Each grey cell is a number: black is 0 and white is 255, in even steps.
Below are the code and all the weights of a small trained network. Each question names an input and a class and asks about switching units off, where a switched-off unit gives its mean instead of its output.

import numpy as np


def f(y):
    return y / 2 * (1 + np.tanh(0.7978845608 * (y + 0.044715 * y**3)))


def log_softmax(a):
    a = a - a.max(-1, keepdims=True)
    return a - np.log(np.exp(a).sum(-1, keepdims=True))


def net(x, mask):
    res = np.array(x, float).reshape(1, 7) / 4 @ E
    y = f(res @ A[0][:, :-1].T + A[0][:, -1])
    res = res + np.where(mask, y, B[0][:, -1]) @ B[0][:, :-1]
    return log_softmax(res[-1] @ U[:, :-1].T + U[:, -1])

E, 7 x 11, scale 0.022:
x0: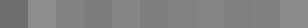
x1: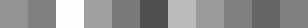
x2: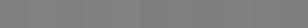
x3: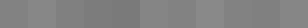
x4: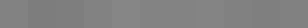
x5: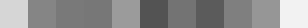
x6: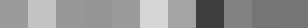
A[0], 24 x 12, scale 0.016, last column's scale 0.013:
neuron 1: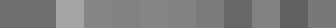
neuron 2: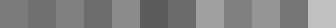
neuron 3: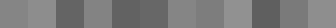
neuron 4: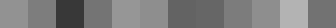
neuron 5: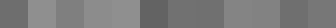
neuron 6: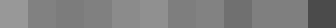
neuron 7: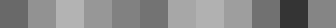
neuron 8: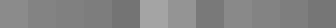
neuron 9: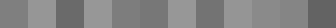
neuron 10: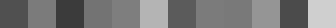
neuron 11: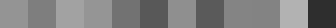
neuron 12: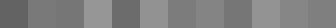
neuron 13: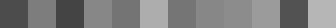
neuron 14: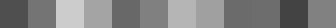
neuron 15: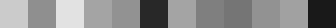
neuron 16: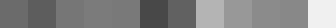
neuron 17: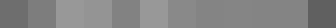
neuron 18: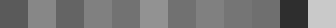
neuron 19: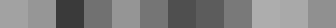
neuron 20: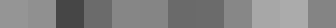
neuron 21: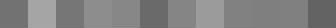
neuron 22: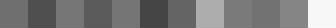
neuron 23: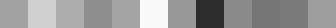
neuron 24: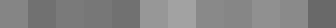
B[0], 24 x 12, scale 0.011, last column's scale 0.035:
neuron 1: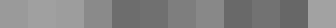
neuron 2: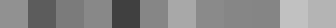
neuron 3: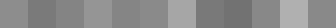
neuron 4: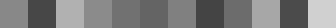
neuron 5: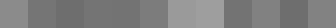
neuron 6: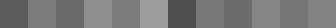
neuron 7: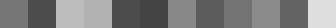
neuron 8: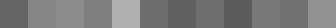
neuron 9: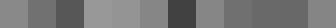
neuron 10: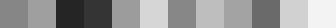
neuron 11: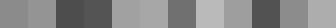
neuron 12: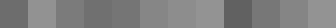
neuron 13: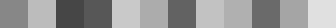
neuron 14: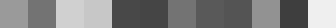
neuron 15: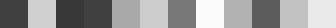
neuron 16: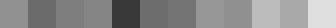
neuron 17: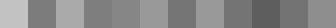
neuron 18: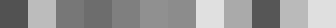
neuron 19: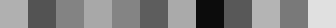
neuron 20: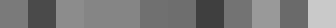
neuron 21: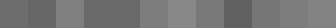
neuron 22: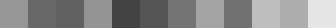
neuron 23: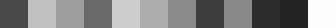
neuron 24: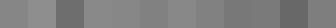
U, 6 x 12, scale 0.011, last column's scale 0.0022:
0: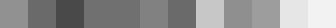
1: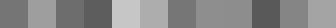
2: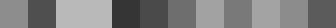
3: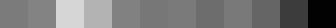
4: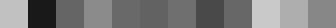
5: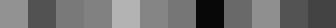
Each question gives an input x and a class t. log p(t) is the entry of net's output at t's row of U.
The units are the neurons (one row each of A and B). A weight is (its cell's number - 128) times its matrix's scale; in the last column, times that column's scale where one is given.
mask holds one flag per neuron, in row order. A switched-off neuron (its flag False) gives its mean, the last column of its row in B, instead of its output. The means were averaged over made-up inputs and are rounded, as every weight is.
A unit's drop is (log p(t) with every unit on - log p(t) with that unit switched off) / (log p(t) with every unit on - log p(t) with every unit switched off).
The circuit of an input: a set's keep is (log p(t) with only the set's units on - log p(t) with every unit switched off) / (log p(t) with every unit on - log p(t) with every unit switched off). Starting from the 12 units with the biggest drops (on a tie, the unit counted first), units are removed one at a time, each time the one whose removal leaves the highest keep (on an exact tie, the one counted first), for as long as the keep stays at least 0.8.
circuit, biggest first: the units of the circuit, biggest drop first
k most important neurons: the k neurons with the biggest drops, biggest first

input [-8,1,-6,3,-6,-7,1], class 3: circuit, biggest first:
(neuron 14)
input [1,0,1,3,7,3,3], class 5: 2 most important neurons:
(neuron 10; neuron 18)
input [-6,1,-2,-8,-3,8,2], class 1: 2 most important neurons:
(neuron 15; neuron 11)
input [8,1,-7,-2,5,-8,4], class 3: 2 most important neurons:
(neuron 14; neuron 7)
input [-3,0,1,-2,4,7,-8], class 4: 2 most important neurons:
(neuron 19; neuron 10)
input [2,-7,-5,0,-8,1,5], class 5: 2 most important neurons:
(neuron 19; neuron 15)
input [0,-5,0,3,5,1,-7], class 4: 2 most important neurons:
(neuron 15; neuron 19)
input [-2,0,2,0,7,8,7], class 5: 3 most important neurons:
(neuron 19; neuron 10; neuron 18)
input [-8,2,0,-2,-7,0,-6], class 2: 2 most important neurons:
(neuron 10; neuron 13)
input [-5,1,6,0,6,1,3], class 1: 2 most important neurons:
(neuron 14; neuron 19)
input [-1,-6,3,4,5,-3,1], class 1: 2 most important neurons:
(neuron 22; neuron 16)
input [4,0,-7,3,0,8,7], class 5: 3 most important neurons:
(neuron 19; neuron 10; neuron 18)
